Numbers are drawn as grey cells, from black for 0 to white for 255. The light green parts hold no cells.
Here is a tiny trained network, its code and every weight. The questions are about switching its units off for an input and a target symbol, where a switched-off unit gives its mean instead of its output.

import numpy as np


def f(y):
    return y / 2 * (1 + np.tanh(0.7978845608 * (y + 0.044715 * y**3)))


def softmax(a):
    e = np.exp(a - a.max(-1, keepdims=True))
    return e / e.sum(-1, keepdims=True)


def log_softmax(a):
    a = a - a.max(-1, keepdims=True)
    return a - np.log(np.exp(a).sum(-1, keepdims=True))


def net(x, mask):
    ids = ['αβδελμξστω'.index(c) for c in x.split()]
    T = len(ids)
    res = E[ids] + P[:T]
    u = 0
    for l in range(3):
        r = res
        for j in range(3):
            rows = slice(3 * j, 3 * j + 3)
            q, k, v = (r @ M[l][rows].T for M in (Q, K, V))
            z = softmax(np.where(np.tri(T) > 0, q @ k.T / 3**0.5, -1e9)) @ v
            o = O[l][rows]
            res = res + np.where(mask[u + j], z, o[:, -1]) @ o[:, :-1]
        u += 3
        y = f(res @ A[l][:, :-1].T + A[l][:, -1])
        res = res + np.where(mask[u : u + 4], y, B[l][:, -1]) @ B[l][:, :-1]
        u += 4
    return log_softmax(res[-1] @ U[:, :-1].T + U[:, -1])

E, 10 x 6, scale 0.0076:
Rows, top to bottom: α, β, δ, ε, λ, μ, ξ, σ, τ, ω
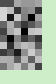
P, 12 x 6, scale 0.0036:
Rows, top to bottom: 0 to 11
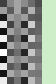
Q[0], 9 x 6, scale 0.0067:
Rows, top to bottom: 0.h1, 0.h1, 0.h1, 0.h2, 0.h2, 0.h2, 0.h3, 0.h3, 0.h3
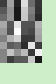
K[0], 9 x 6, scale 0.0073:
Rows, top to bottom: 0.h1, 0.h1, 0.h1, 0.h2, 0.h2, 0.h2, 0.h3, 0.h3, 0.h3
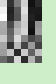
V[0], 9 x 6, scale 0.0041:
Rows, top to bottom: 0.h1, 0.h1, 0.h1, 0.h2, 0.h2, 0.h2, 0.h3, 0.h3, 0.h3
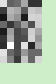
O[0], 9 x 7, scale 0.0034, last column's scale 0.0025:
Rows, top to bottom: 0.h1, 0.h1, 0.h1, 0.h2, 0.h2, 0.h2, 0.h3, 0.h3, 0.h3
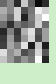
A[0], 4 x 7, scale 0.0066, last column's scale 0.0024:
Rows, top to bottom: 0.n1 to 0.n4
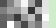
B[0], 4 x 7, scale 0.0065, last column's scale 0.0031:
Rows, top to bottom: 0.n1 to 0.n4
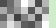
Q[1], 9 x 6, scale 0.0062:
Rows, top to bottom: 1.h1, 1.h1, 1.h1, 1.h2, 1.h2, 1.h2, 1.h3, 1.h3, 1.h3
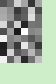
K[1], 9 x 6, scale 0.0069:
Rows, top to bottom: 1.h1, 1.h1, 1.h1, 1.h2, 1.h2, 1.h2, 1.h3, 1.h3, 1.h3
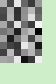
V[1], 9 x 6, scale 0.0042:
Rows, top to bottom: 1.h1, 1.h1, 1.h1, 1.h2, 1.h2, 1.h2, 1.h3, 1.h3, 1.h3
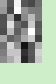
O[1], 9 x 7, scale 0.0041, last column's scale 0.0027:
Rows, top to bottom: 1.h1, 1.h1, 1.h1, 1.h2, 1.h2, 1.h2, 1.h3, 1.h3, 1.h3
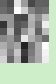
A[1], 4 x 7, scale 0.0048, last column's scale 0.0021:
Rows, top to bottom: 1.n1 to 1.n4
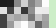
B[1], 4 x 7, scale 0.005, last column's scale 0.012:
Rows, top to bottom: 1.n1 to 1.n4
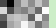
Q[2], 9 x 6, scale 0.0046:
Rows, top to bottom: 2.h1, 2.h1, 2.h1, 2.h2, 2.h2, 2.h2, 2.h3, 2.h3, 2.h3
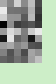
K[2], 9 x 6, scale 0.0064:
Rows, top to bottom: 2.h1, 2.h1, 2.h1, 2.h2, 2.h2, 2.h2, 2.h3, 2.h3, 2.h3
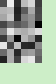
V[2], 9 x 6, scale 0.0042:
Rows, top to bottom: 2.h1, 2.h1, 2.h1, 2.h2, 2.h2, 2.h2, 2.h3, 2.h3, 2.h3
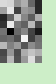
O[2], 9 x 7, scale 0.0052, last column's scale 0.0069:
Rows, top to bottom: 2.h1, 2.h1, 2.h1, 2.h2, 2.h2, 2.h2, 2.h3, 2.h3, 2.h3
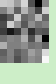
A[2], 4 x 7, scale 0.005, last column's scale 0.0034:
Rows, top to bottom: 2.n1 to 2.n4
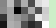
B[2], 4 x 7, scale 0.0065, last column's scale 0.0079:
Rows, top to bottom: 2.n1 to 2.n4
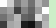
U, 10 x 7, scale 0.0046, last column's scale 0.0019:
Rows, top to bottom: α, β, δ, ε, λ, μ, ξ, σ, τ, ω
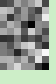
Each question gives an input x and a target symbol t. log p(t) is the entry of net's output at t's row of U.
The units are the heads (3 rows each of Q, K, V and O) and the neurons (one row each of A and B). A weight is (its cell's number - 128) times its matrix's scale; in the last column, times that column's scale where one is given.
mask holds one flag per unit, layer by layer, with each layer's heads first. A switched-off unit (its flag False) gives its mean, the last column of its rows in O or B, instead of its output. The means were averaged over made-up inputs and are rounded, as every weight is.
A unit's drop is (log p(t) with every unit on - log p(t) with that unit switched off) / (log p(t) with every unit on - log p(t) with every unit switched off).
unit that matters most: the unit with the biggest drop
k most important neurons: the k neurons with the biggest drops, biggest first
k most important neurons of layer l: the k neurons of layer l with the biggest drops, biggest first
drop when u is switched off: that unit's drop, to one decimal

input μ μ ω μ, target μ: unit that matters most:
2.h2
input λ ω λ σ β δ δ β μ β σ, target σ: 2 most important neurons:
[0.n3, 1.n1]
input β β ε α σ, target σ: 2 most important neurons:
[0.n3, 2.n2]
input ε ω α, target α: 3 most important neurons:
[1.n1, 0.n1, 1.n2]
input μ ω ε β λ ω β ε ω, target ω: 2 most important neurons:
[0.n1, 1.n4]
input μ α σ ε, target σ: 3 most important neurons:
[0.n3, 0.n1, 2.n2]
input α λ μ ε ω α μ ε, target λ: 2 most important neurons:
[0.n4, 0.n1]
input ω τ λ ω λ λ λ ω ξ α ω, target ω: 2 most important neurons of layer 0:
[0.n1, 0.n4]
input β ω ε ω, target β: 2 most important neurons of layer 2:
[2.n2, 2.n3]
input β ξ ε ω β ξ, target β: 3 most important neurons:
[0.n3, 1.n1, 2.n2]
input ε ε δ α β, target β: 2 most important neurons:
[0.n3, 1.n1]
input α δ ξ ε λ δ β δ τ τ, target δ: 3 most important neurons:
[1.n2, 0.n2, 0.n3]
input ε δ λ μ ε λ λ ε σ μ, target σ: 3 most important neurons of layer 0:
[0.n3, 0.n4, 0.n1]
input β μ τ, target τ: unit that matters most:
0.h3
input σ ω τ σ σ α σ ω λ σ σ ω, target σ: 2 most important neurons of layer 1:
[1.n2, 1.n4]
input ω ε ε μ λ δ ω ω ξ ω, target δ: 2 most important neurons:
[1.n2, 0.n3]
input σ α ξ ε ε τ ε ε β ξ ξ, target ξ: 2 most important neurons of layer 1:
[1.n4, 1.n1]
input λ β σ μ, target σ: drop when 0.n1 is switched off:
0.1
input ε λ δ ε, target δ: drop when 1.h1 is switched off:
0.2
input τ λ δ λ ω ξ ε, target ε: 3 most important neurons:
[1.n2, 2.n4, 0.n1]
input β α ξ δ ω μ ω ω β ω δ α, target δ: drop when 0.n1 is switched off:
0.0
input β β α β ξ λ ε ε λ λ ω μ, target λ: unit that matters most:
1.h3
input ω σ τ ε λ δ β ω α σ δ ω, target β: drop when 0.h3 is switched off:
-0.1
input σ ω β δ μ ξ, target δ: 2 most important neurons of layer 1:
[1.n2, 1.n4]
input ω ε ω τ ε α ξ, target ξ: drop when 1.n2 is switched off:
-0.2
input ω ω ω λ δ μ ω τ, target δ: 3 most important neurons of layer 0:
[0.n2, 0.n3, 0.n1]
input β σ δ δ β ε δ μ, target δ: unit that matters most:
2.h2
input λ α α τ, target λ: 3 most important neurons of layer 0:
[0.n4, 0.n1, 0.n3]
